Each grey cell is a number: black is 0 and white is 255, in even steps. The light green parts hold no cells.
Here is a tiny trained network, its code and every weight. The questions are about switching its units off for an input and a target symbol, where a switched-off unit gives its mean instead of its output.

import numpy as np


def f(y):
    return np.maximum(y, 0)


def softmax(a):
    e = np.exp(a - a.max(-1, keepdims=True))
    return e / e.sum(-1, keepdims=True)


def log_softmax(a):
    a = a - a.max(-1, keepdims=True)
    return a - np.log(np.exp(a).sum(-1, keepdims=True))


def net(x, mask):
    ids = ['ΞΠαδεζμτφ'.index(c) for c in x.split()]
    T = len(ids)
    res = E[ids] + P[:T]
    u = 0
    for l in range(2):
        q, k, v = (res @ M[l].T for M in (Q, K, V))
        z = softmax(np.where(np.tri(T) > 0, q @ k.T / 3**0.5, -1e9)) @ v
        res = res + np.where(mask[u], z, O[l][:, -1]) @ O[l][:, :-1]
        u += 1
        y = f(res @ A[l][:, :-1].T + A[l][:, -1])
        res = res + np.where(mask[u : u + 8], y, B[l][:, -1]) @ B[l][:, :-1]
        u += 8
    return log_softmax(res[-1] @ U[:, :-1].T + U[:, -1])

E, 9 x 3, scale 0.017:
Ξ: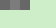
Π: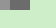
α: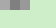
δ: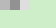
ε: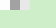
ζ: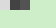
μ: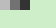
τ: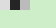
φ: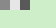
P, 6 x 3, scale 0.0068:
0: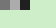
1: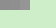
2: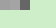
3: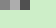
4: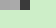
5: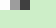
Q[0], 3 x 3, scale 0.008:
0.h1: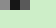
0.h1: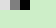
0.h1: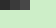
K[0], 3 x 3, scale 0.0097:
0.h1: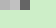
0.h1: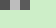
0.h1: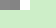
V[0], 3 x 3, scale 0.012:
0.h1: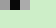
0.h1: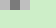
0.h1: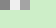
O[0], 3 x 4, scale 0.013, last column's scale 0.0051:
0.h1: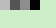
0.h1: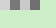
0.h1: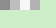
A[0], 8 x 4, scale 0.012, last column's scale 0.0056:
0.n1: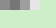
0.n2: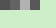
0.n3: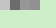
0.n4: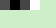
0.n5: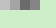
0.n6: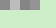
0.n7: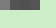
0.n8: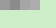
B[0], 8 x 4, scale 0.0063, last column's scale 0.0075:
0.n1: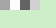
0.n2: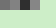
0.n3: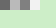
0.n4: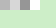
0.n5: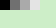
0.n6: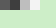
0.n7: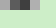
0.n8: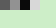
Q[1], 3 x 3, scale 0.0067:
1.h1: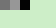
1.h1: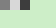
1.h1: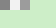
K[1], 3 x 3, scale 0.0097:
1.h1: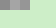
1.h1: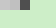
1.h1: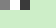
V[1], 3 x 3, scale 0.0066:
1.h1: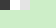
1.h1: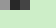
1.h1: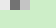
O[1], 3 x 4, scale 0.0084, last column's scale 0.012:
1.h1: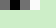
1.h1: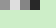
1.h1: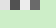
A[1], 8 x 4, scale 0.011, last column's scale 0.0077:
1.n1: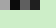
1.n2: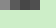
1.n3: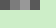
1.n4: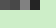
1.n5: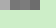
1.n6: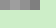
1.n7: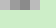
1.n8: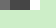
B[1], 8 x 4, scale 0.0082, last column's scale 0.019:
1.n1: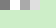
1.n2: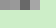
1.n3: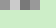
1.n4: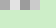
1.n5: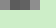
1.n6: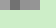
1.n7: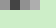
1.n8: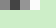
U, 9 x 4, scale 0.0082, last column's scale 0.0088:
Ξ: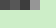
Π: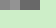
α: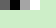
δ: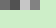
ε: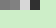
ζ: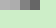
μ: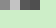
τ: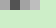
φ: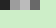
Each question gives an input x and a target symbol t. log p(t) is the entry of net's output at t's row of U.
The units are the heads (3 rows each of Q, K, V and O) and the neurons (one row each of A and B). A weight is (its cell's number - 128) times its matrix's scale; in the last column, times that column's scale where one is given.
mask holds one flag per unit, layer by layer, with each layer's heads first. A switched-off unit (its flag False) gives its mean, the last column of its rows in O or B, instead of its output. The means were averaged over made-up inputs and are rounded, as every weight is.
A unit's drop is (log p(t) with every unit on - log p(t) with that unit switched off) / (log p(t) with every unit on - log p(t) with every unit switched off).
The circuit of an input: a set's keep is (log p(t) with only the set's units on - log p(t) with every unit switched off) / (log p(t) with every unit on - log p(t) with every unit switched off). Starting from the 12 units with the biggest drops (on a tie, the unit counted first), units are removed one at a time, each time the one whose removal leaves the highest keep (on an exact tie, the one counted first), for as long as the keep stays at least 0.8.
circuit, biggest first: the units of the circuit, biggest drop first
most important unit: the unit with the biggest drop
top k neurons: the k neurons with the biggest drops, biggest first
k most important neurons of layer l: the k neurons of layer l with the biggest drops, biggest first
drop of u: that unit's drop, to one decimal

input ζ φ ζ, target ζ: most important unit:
1.h1
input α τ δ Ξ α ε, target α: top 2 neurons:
1.n1, 1.n4
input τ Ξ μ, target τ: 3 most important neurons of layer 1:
1.n1, 1.n7, 1.n4
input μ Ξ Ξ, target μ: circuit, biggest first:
1.h1, 0.h1
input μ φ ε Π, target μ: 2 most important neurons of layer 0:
0.n7, 0.n5
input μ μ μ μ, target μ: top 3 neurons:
0.n7, 1.n8, 0.n6
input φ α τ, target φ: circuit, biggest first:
0.h1, 1.n1, 1.h1
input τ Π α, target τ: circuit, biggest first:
0.h1, 1.h1, 1.n1, 1.n7
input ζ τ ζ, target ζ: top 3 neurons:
1.n8, 0.n7, 0.n6
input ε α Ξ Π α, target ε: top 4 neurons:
1.n1, 0.n1, 0.n3, 1.n4
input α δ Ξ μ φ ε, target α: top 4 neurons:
1.n1, 0.n8, 1.n4, 0.n1
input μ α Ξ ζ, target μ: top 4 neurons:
0.n4, 0.n6, 1.n8, 0.n7
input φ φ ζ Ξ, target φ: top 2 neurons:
1.n1, 1.n4
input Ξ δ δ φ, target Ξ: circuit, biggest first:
1.h1
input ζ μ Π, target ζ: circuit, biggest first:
0.h1, 1.h1, 0.n4
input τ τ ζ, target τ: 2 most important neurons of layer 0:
0.n4, 0.n1
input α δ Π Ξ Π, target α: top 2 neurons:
1.n4, 0.n4
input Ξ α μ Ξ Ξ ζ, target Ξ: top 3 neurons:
1.n1, 1.n4, 0.n5
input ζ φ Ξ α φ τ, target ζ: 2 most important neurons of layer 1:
1.n8, 1.n6
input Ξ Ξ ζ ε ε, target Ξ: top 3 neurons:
1.n1, 1.n4, 0.n4
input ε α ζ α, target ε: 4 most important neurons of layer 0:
0.n1, 0.n3, 0.n8, 0.n7
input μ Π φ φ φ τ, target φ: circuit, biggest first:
0.h1
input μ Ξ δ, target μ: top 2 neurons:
0.n7, 1.n8
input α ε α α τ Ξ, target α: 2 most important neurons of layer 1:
1.n4, 1.n3
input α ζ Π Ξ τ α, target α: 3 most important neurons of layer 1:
1.n1, 1.n4, 1.n3
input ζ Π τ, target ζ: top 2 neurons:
1.n8, 0.n7
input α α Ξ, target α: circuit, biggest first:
1.n1
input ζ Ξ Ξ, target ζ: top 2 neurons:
0.n4, 0.n7
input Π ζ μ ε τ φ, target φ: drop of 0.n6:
0.2
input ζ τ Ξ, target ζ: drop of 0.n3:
-0.1
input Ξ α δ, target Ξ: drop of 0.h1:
0.4
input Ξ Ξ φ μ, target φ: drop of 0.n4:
0.1
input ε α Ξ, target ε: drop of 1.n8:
0.1
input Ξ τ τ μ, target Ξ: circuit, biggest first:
0.h1
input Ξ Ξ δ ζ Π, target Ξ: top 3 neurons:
1.n1, 1.n4, 0.n6
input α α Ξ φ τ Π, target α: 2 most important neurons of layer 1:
1.n1, 1.n2
